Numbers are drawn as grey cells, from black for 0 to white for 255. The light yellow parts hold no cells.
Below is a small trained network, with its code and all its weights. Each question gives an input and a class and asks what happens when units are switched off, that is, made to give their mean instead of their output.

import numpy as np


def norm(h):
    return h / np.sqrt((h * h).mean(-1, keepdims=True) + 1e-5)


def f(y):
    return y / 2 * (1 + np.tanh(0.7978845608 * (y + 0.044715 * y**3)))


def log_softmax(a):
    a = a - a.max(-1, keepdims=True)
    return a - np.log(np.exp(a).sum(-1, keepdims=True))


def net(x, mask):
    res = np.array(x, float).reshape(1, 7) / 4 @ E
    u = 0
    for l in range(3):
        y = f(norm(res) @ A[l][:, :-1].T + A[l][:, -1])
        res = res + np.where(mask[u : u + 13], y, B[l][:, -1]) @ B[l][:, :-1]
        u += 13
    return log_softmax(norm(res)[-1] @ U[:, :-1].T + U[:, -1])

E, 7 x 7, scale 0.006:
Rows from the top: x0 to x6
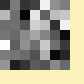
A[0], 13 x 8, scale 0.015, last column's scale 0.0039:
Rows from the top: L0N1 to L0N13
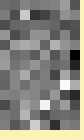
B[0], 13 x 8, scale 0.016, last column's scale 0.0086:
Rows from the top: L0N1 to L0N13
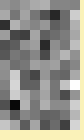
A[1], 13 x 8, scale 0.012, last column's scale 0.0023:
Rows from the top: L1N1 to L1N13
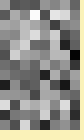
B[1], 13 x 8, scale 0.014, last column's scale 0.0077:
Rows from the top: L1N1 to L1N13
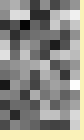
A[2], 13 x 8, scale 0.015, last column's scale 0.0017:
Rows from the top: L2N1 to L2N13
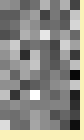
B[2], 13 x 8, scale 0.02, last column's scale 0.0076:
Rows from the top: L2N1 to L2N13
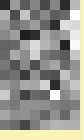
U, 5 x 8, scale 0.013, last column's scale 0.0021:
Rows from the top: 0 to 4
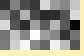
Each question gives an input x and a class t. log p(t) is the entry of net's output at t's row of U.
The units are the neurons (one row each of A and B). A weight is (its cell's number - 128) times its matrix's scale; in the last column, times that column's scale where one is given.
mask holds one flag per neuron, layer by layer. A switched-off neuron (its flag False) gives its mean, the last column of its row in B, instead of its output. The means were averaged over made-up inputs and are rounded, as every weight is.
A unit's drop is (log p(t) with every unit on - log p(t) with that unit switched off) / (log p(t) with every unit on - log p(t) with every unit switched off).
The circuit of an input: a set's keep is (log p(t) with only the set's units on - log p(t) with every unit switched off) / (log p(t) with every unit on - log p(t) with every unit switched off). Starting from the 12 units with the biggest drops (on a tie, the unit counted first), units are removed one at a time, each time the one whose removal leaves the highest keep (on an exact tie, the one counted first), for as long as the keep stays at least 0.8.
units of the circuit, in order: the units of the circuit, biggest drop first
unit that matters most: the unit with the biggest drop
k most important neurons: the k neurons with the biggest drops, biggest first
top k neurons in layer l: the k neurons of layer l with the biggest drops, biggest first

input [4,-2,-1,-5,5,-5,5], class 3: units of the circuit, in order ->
[L0N11; L1N12; L2N5]
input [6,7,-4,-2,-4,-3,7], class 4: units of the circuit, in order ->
[L1N2; L0N2]
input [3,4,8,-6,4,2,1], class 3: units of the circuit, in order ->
[L2N5]
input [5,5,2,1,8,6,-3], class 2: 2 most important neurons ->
[L0N4; L0N9]
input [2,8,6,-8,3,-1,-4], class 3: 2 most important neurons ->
[L2N5; L0N9]
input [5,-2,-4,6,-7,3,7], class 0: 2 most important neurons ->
[L1N9; L0N3]
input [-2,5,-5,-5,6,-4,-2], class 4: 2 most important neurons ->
[L1N2; L0N2]
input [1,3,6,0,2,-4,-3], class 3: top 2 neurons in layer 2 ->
[L2N5; L2N1]
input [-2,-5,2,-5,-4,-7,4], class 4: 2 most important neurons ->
[L0N9; L0N5]
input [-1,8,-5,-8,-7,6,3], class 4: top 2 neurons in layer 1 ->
[L1N2; L1N6]
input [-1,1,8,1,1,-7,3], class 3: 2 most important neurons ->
[L2N5; L0N13]
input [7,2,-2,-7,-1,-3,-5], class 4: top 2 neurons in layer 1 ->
[L1N6; L1N2]
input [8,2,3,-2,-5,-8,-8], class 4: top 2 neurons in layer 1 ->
[L1N2; L1N6]
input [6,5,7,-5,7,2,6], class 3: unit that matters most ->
L0N4
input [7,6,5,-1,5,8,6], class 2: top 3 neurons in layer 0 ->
[L0N4; L0N9; L0N8]
